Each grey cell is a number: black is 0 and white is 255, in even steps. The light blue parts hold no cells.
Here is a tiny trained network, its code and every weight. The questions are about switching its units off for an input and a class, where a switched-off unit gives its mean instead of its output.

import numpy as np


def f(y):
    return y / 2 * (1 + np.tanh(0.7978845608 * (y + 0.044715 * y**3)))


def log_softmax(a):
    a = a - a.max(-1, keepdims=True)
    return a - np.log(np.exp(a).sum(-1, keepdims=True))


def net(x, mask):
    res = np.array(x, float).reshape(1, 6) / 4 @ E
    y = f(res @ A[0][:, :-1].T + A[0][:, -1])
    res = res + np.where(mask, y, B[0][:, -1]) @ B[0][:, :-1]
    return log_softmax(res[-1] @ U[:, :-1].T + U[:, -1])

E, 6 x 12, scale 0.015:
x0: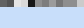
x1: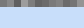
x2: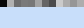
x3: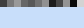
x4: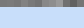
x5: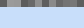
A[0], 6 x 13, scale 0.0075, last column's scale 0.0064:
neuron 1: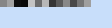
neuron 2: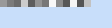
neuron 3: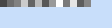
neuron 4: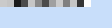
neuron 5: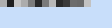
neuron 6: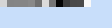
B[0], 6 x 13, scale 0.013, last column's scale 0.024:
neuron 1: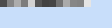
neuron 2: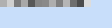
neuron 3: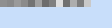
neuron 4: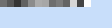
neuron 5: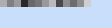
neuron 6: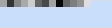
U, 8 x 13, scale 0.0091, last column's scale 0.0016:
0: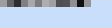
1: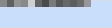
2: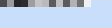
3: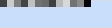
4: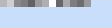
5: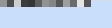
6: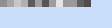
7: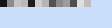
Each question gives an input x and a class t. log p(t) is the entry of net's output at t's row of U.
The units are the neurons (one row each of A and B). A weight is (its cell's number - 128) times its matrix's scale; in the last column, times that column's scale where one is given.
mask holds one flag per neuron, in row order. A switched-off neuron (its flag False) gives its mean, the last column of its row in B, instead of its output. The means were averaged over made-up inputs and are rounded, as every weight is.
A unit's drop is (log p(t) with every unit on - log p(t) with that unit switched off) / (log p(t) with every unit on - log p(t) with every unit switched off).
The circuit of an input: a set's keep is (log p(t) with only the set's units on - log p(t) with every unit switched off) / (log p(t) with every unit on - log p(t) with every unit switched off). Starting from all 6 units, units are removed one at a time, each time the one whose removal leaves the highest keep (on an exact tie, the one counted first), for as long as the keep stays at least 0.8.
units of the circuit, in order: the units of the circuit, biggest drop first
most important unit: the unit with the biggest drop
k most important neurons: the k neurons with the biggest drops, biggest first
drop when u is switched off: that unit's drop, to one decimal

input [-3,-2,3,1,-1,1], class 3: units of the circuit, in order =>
[neuron 6; neuron 1]
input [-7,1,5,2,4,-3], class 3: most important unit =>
neuron 1
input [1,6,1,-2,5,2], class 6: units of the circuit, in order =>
[neuron 6; neuron 4]
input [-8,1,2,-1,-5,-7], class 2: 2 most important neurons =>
[neuron 4; neuron 6]
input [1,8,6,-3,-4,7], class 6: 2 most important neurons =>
[neuron 3; neuron 4]
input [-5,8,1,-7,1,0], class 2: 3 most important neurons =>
[neuron 6; neuron 4; neuron 3]
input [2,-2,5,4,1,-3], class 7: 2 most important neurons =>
[neuron 4; neuron 1]
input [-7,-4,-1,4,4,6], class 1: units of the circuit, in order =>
[neuron 1; neuron 6]
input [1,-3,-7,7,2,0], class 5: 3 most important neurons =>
[neuron 5; neuron 4; neuron 1]
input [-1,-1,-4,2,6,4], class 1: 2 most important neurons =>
[neuron 4; neuron 6]
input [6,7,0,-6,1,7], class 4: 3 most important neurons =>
[neuron 2; neuron 1; neuron 5]
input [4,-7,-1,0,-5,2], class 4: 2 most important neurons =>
[neuron 1; neuron 6]
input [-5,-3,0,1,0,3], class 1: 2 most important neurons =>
[neuron 1; neuron 2]
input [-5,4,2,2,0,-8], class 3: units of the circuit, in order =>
[neuron 1]
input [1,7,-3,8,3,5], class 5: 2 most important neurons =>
[neuron 4; neuron 5]
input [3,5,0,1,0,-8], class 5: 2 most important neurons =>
[neuron 4; neuron 2]
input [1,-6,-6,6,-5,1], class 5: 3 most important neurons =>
[neuron 5; neuron 4; neuron 1]
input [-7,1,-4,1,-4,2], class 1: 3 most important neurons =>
[neuron 1; neuron 6; neuron 2]
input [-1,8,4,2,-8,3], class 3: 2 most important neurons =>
[neuron 6; neuron 4]
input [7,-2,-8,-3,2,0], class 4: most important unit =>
neuron 2
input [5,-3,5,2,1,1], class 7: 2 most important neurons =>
[neuron 4; neuron 2]
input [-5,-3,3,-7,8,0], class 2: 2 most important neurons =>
[neuron 4; neuron 6]
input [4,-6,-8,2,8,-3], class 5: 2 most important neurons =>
[neuron 5; neuron 4]
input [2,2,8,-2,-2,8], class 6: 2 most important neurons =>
[neuron 4; neuron 3]
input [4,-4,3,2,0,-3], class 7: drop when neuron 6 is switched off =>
0.1
